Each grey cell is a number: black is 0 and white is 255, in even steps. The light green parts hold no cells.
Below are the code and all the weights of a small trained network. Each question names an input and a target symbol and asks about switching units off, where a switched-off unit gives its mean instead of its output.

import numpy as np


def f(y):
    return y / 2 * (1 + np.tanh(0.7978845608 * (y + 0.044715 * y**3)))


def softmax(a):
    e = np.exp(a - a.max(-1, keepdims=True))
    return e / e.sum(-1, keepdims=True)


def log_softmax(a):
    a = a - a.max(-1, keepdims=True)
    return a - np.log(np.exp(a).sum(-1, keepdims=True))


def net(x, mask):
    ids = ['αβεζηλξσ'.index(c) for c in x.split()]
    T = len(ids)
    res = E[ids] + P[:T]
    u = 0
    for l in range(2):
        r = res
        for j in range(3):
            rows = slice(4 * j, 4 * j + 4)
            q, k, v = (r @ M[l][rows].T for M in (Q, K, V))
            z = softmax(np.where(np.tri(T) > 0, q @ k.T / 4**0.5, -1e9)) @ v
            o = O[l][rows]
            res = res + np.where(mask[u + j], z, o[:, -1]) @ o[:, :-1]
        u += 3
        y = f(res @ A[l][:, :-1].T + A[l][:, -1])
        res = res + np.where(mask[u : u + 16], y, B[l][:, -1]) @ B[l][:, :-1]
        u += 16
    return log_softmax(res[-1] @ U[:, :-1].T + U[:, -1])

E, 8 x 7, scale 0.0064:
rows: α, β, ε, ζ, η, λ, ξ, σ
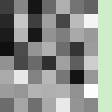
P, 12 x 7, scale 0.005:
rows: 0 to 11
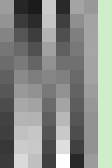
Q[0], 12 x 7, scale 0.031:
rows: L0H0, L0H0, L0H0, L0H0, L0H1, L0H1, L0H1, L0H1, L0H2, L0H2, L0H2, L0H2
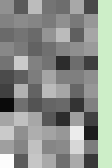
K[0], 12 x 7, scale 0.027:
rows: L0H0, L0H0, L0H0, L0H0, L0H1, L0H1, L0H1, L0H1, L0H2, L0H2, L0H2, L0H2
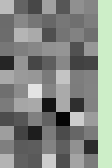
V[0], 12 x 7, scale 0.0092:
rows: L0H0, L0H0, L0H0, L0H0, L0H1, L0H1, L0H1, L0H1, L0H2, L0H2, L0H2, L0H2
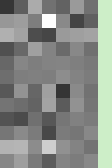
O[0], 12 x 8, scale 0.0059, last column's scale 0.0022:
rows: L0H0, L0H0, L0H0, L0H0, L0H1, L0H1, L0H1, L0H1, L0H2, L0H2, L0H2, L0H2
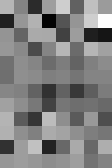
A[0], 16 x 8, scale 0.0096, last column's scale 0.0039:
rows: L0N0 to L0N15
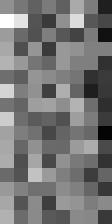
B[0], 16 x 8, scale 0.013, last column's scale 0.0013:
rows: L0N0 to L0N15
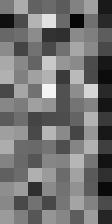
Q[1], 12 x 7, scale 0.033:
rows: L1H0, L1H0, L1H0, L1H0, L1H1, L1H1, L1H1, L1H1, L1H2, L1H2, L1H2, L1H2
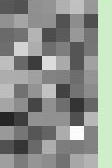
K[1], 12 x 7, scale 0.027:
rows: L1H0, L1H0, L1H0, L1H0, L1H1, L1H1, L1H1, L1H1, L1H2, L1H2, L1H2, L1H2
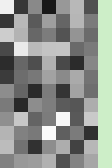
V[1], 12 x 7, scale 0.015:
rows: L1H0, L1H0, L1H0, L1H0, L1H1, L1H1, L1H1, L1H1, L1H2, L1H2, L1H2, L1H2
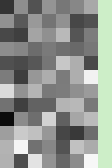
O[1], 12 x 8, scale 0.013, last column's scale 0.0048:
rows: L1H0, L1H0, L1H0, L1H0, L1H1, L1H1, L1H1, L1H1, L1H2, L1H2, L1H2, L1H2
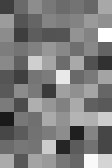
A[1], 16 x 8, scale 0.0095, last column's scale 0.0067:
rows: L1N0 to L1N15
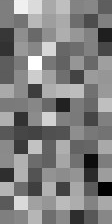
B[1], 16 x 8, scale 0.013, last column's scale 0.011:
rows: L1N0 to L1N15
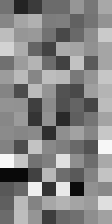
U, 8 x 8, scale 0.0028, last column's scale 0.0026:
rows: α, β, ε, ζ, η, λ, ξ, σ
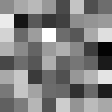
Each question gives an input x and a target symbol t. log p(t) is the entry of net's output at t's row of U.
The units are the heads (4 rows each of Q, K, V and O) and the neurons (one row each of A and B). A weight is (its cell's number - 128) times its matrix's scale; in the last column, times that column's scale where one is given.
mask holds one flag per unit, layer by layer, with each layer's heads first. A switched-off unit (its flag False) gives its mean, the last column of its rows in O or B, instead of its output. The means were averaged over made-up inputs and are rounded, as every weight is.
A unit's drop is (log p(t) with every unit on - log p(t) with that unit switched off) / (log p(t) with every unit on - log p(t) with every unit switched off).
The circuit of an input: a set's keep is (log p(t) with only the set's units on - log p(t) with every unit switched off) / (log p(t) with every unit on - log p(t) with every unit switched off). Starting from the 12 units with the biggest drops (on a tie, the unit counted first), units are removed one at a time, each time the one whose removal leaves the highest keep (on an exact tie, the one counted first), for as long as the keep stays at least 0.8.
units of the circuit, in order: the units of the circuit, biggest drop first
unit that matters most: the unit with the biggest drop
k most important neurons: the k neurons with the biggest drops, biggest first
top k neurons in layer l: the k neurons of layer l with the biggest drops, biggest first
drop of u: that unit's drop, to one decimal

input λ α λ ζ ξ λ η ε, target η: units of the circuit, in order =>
(L1H2 L1N12 L0H0 L0H2)
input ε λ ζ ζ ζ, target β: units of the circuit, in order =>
(L1H0 L0H2 L1N14)
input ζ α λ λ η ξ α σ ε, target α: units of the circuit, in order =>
(L1H1 L1N4)
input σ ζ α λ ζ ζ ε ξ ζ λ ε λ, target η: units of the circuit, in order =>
(L1H2 L1N12)
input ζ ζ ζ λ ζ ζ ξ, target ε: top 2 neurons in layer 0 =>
(L0N6 L0N10)
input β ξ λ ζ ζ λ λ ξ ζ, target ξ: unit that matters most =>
L0H0
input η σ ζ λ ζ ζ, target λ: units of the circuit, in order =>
(L1H1 L1N10 L0H2)
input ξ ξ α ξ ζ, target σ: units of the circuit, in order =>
(L0H0 L1H2 L1H1)
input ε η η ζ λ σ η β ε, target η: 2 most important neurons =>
(L1N12 L0N10)
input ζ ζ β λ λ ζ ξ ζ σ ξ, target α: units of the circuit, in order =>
(L1H1 L1N4 L0N10)
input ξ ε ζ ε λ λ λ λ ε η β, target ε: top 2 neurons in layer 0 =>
(L0N1 L0N2)
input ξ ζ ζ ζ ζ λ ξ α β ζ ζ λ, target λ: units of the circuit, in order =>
(L0H2 L1H1)
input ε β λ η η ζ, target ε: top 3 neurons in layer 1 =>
(L1N2 L1N9 L1N6)
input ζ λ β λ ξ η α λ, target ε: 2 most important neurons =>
(L1N5 L1N9)
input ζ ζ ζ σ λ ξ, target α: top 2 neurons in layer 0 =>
(L0N10 L0N2)
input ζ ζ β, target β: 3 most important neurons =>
(L1N14 L1N9 L1N3)
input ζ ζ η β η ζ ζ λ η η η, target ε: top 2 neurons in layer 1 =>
(L1N6 L1N9)
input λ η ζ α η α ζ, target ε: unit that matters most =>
L0H2
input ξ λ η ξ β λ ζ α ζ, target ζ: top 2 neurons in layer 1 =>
(L1N11 L1N2)
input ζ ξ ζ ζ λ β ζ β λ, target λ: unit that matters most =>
L1H1
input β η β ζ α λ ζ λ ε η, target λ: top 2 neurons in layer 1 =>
(L1N3 L1N10)
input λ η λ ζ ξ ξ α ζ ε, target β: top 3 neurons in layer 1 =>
(L1N9 L1N14 L1N5)
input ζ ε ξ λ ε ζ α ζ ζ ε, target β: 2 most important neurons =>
(L1N9 L1N14)
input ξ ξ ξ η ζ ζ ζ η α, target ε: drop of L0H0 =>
0.1
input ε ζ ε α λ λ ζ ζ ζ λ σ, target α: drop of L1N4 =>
0.4
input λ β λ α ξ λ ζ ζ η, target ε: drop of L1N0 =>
0.1
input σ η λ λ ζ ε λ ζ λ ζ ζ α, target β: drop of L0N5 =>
0.0
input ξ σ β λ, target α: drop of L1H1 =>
1.2
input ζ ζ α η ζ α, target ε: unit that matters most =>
L1N6
